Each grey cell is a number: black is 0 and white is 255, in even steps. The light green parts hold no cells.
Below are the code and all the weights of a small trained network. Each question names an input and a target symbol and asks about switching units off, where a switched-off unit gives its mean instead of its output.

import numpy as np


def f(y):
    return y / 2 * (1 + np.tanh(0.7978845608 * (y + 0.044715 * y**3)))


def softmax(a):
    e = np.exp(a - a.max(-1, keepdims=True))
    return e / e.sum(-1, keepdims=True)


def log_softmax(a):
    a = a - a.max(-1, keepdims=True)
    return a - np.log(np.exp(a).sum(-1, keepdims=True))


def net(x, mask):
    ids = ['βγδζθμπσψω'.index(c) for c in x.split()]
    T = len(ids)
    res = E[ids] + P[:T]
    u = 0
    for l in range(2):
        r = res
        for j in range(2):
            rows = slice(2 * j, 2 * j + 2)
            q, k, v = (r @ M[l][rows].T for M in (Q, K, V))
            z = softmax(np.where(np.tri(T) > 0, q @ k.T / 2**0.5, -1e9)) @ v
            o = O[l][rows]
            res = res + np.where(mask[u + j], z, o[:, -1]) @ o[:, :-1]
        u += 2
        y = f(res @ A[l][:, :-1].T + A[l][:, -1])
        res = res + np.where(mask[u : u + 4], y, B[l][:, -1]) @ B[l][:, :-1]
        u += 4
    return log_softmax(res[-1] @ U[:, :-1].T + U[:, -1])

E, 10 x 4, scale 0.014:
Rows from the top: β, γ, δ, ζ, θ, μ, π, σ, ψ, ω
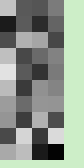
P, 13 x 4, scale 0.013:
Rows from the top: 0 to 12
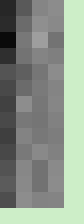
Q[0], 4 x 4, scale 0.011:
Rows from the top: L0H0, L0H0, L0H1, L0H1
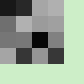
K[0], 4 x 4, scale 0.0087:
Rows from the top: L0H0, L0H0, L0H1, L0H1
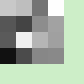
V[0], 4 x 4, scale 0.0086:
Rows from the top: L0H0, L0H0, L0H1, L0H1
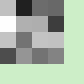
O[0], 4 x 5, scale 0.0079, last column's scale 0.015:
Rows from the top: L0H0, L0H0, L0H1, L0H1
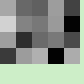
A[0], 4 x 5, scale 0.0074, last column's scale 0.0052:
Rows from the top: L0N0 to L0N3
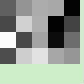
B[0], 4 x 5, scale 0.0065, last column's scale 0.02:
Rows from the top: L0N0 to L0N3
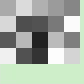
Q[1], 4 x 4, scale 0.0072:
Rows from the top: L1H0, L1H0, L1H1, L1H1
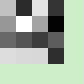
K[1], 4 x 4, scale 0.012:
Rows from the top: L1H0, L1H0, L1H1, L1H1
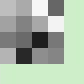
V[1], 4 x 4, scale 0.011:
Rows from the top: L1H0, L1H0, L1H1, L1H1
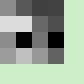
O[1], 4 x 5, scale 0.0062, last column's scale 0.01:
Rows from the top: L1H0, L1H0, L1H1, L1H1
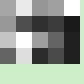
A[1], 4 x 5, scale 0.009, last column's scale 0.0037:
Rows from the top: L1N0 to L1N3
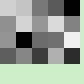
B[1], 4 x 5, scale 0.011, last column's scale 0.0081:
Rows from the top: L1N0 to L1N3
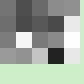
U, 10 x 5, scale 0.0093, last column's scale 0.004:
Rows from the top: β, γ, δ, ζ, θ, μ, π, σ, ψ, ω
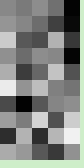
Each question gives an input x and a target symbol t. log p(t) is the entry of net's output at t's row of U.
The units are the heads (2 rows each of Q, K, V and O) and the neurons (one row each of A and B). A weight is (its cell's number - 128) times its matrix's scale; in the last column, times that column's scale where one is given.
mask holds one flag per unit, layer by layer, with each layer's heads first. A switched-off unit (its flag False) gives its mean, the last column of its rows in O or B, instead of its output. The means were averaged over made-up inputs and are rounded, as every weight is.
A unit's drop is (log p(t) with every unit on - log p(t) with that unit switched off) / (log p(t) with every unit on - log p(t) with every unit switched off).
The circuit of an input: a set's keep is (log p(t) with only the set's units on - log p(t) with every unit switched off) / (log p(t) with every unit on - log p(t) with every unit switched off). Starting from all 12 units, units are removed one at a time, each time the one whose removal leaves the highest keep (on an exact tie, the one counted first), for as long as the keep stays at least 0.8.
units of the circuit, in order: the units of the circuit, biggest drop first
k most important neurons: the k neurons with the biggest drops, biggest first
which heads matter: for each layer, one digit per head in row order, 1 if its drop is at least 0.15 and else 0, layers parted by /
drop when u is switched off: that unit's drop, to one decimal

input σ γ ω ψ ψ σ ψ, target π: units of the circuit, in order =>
[L1N1, L1N2]
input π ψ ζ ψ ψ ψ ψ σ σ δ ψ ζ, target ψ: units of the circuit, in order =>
[L1N2, L1H1]
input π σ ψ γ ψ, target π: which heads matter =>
00 / 11
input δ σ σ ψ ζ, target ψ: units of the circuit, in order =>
[L1N3, L1N2]
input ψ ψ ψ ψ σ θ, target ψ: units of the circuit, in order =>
[L1N2, L1H1]
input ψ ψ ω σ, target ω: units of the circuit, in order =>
[L1H0, L0N1, L0H0, L0N3]
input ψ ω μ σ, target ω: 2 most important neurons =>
[L0N3, L0N1]
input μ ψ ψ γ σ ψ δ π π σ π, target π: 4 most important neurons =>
[L1N2, L0N1, L1N1, L1N3]
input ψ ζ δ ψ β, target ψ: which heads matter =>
00 / 00
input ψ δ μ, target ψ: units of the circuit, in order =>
[L1N2, L1N3, L1H1]
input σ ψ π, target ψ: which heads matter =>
00 / 01
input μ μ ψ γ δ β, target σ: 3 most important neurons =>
[L0N3, L0N1, L1N2]
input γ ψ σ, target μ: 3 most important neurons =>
[L0N1, L0N3, L1N1]
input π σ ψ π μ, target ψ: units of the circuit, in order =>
[L1N3, L1N2]
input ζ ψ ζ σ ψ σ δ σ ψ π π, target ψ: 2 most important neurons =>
[L1N3, L0N0]
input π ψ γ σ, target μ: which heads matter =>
01 / 01
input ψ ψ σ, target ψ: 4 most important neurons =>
[L1N2, L1N3, L0N3, L0N0]
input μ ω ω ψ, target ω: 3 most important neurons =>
[L1N3, L0N3, L0N1]
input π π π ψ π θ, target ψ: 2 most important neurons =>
[L1N3, L0N1]
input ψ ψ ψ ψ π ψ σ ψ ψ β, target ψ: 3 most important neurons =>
[L1N2, L1N3, L0N0]
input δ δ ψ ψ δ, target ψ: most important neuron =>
[L1N2]
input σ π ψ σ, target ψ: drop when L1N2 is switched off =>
0.7
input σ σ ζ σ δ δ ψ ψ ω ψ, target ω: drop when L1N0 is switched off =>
0.0
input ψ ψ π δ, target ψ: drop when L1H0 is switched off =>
0.1
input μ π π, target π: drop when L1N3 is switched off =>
0.7
